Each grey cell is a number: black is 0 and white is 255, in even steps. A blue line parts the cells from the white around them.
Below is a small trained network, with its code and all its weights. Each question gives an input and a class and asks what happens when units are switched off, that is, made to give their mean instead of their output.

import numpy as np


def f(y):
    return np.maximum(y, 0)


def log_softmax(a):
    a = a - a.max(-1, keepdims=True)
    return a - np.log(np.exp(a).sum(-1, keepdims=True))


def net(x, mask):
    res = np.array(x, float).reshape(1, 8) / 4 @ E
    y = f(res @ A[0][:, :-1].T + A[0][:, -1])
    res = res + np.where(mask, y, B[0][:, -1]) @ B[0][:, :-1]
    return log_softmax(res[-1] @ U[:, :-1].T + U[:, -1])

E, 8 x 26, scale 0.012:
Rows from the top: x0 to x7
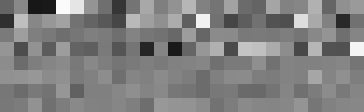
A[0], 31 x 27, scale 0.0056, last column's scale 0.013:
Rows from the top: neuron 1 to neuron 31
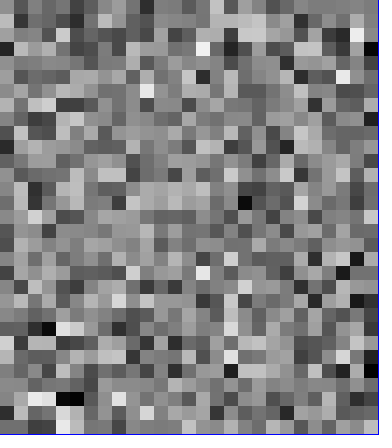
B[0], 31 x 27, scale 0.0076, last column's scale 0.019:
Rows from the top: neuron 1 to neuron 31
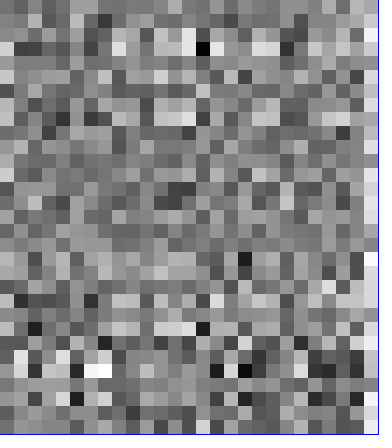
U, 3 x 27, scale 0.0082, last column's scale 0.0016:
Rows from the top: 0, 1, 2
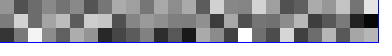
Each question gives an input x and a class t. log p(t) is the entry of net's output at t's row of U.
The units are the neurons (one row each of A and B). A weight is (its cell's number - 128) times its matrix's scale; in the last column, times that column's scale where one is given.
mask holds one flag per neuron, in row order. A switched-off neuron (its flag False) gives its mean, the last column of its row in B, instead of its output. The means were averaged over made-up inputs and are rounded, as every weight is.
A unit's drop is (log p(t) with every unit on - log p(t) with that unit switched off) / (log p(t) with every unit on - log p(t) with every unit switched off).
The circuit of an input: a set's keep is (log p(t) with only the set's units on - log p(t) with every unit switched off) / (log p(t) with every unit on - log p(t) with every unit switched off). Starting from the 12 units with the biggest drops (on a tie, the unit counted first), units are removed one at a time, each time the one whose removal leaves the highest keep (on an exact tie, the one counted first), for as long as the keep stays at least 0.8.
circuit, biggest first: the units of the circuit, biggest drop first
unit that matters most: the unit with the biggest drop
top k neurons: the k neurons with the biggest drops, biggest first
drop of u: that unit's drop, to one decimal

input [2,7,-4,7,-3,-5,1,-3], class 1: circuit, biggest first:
[neuron 27]
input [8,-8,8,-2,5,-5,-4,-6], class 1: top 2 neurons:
[neuron 26; neuron 31]
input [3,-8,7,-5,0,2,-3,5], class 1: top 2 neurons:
[neuron 26; neuron 6]
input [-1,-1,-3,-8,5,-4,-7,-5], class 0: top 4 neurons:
[neuron 22; neuron 27; neuron 31; neuron 11]
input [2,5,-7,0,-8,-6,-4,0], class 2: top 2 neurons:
[neuron 29; neuron 19]
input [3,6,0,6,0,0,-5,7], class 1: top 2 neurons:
[neuron 27; neuron 22]
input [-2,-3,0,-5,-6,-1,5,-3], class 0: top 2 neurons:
[neuron 22; neuron 27]
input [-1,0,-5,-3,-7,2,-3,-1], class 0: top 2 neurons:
[neuron 27; neuron 31]
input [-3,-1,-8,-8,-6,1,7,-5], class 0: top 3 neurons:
[neuron 22; neuron 27; neuron 31]
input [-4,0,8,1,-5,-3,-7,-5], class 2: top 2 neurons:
[neuron 24; neuron 4]
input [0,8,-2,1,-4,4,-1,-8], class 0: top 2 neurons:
[neuron 4; neuron 29]
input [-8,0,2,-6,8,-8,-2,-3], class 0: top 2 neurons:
[neuron 22; neuron 16]
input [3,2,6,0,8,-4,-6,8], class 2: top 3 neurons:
[neuron 29; neuron 19; neuron 27]
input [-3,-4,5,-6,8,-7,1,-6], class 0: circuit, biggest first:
[neuron 22]
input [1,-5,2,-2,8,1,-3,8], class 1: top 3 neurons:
[neuron 26; neuron 4; neuron 3]
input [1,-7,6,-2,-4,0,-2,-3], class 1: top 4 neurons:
[neuron 26; neuron 4; neuron 6; neuron 3]
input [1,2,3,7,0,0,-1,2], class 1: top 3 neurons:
[neuron 27; neuron 22; neuron 16]
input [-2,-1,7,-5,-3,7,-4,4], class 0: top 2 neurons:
[neuron 22; neuron 27]
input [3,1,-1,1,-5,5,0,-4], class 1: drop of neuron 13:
0.1
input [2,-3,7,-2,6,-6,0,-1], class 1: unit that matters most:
neuron 4
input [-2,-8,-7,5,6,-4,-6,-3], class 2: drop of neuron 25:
0.5
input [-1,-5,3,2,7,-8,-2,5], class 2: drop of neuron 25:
0.1
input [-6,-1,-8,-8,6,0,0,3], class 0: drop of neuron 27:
0.0
